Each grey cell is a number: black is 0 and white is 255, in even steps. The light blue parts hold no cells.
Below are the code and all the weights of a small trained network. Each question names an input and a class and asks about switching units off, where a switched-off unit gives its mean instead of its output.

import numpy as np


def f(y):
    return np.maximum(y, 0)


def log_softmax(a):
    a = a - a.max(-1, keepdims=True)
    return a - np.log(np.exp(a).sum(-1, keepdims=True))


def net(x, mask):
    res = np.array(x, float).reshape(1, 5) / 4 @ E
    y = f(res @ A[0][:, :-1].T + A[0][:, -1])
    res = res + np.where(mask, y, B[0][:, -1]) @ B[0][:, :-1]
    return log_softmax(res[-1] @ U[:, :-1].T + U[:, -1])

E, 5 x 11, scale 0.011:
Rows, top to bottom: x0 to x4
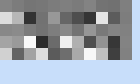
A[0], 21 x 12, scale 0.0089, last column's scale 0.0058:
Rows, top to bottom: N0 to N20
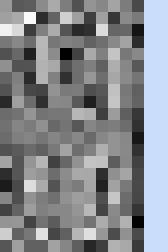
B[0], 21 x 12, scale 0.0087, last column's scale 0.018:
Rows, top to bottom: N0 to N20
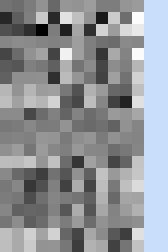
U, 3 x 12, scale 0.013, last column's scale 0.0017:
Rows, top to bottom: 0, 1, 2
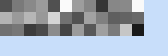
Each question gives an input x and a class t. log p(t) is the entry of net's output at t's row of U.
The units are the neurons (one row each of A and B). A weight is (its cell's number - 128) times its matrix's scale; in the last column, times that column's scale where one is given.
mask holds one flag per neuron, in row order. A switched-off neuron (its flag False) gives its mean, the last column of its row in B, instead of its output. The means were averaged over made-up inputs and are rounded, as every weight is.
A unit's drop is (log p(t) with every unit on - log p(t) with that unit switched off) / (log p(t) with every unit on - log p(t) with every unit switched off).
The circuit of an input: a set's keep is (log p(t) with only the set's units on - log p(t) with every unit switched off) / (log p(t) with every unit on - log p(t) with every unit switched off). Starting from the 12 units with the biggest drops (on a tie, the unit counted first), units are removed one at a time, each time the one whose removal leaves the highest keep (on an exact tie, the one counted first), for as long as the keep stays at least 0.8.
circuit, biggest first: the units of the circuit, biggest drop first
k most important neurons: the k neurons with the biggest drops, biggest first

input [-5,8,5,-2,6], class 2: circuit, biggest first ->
(N2)
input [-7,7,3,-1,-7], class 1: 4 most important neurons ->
(N8 N20 N7 N15)
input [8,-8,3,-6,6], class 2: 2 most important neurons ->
(N15 N14)
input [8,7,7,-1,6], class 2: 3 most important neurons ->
(N2 N8 N20)
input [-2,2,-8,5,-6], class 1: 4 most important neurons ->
(N8 N4 N20 N6)
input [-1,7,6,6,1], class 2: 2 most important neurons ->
(N2 N4)
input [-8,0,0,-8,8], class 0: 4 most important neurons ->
(N4 N6 N8 N5)
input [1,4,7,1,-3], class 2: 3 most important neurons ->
(N2 N19 N13)
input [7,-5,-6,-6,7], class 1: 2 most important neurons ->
(N19 N13)
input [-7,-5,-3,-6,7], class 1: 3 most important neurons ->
(N19 N13 N1)
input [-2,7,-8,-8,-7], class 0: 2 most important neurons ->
(N4 N6)
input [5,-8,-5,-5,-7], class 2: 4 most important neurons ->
(N15 N14 N19 N17)
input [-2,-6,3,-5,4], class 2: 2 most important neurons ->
(N15 N1)
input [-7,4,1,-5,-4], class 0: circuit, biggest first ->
(N4)
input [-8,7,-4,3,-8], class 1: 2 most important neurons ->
(N8 N20)
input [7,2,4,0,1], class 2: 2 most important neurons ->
(N8 N1)
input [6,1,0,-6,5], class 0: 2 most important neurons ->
(N4 N6)
